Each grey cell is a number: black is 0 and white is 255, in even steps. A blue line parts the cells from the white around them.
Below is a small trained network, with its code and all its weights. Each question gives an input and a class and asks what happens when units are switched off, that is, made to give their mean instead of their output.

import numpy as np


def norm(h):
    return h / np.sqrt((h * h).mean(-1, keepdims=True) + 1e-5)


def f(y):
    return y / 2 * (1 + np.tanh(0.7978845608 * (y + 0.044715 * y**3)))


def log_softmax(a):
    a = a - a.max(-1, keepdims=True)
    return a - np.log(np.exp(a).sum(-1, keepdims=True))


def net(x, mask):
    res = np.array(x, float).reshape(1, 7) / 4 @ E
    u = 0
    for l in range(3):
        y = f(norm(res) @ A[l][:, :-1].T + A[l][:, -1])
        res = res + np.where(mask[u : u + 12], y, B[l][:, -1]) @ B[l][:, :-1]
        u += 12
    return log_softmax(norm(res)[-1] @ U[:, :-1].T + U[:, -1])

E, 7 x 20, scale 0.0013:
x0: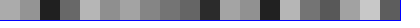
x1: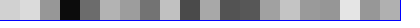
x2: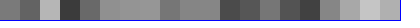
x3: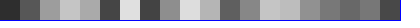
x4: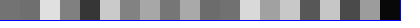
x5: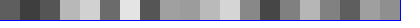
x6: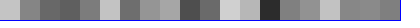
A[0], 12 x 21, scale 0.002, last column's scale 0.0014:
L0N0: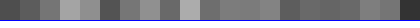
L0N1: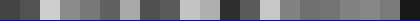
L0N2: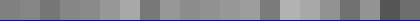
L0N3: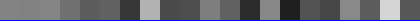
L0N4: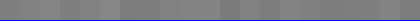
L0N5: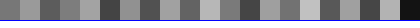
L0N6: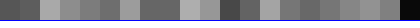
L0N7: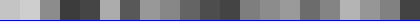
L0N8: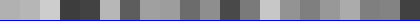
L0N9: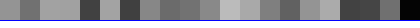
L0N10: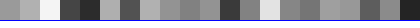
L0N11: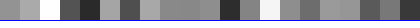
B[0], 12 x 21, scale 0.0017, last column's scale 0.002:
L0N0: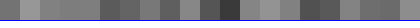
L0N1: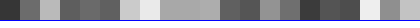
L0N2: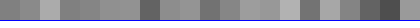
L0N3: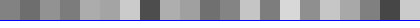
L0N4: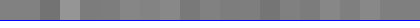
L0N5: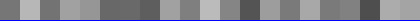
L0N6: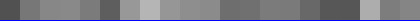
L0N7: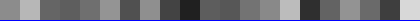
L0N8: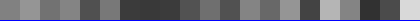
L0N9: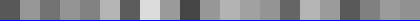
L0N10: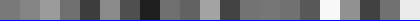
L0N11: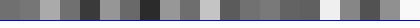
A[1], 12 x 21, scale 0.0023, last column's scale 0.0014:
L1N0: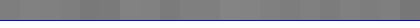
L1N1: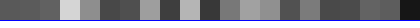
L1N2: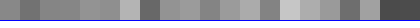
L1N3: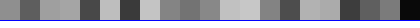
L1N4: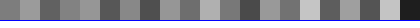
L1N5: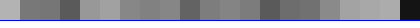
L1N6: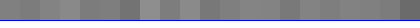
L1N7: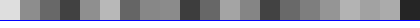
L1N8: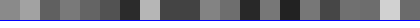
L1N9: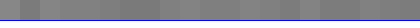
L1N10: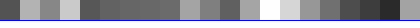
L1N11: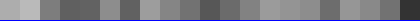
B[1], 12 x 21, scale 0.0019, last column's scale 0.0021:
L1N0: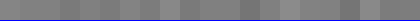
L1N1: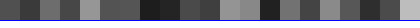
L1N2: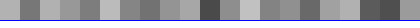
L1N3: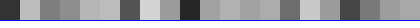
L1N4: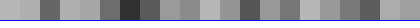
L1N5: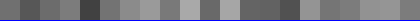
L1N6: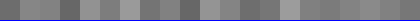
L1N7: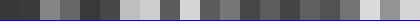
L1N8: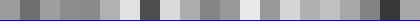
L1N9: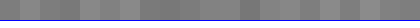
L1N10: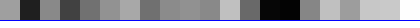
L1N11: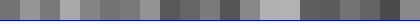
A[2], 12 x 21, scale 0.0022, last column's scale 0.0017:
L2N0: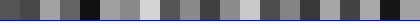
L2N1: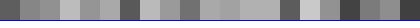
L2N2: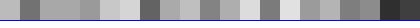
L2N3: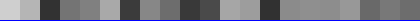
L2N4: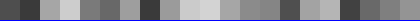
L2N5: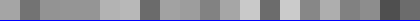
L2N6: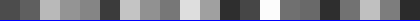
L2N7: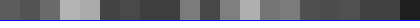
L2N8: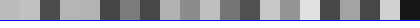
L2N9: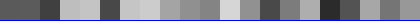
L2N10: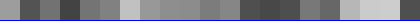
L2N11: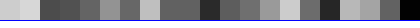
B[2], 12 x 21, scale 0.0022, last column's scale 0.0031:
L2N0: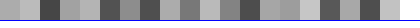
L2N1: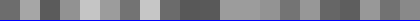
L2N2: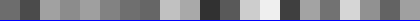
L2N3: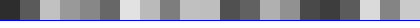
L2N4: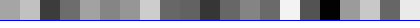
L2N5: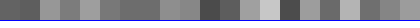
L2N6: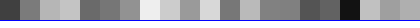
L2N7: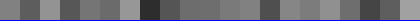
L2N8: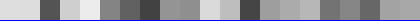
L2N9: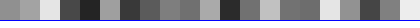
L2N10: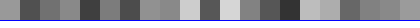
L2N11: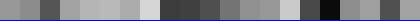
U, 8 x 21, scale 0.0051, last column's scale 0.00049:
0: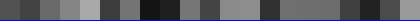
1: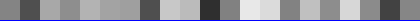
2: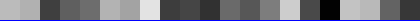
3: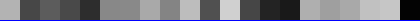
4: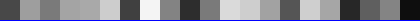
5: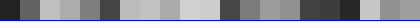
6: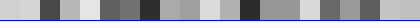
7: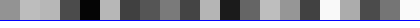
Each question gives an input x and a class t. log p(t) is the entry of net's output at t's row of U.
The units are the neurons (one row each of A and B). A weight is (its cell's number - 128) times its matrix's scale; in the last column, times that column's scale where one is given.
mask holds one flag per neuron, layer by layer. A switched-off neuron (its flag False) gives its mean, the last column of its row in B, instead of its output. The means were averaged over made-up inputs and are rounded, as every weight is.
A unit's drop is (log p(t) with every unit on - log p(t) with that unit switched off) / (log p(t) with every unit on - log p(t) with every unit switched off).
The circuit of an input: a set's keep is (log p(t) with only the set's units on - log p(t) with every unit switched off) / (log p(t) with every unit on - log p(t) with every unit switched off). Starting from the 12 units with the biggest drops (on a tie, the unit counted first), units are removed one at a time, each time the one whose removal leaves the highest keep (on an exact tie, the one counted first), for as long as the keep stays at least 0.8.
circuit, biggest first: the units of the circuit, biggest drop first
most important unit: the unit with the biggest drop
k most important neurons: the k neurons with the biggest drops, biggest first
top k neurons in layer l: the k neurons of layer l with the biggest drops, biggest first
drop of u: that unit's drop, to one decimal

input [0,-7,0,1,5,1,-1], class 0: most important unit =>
L1N1
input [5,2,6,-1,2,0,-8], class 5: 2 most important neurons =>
(L2N6 L0N1)
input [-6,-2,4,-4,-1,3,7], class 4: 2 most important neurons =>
(L1N3 L0N9)
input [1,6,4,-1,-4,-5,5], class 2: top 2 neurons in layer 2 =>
(L2N11 L2N9)
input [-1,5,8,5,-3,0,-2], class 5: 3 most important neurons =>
(L0N1 L2N6 L2N9)
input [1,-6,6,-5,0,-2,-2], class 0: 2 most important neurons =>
(L1N1 L1N10)
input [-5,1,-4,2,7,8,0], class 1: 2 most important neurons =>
(L2N2 L1N2)
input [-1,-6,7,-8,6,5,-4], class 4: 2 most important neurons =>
(L1N3 L0N9)
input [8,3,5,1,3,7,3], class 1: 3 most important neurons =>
(L2N2 L1N2 L1N10)
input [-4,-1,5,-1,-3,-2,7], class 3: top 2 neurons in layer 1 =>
(L1N7 L1N5)
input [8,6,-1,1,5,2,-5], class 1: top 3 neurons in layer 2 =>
(L2N2 L2N4 L2N5)
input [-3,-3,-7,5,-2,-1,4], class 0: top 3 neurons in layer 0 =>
(L0N11 L0N0 L0N3)
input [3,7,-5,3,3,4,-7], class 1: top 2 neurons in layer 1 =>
(L1N2 L1N7)
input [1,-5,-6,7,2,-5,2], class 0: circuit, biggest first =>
(L1N1)
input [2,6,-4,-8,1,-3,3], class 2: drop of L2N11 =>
0.2
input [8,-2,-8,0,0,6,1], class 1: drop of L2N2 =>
0.4
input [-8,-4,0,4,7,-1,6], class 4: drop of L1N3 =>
0.2
